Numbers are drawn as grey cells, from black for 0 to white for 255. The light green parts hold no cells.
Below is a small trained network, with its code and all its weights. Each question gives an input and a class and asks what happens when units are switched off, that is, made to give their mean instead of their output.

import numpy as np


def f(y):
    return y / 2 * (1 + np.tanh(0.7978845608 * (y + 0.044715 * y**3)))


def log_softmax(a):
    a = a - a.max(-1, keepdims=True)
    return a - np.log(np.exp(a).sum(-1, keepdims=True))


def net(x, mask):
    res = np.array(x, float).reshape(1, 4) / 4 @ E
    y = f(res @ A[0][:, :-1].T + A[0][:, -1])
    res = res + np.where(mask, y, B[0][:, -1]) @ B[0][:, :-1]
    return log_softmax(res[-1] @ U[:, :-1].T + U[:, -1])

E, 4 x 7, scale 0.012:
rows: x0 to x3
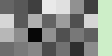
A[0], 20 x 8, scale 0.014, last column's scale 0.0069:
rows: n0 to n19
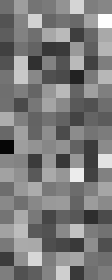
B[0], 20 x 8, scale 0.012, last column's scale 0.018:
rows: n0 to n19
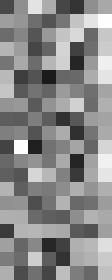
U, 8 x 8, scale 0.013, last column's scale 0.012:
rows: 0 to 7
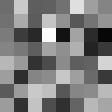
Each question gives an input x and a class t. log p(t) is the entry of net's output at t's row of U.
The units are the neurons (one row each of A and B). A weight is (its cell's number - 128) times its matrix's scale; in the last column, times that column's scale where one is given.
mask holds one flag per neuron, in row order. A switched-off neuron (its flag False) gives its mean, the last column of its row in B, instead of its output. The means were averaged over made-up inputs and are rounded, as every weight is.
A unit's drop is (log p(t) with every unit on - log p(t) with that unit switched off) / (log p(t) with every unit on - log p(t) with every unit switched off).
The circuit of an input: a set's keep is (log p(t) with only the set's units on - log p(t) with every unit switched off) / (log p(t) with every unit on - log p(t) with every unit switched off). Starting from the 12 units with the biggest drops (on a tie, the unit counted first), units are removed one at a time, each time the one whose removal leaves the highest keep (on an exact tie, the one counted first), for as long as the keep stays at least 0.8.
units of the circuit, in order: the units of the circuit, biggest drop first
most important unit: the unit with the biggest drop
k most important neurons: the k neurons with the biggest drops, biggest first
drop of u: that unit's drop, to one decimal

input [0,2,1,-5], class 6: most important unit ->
n5
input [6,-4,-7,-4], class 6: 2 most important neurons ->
[n12; n0]
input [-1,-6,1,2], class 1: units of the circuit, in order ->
[n4; n17]
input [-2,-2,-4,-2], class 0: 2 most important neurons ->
[n12; n5]
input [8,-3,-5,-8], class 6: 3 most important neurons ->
[n12; n18; n0]
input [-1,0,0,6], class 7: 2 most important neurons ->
[n10; n4]
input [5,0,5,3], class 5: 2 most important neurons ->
[n19; n10]
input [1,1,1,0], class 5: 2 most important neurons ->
[n10; n4]
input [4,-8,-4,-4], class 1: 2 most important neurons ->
[n10; n4]
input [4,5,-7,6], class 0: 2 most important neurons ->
[n1; n12]
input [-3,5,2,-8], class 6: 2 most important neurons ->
[n5; n17]
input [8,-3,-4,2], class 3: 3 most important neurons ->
[n1; n10; n17]
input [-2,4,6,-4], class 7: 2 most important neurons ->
[n10; n4]
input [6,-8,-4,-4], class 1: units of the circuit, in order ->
[n4]
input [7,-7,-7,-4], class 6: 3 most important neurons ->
[n18; n12; n0]
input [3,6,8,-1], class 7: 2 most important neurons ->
[n10; n8]
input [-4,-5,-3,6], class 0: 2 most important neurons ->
[n10; n1]
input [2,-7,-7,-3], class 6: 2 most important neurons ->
[n0; n18]
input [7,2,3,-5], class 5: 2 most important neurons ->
[n10; n19]
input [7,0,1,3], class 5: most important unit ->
n19
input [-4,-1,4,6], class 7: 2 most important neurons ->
[n10; n17]
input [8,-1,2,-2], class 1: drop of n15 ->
0.0
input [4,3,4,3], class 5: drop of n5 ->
0.1
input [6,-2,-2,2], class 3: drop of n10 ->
0.2
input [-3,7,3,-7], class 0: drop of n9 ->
0.3
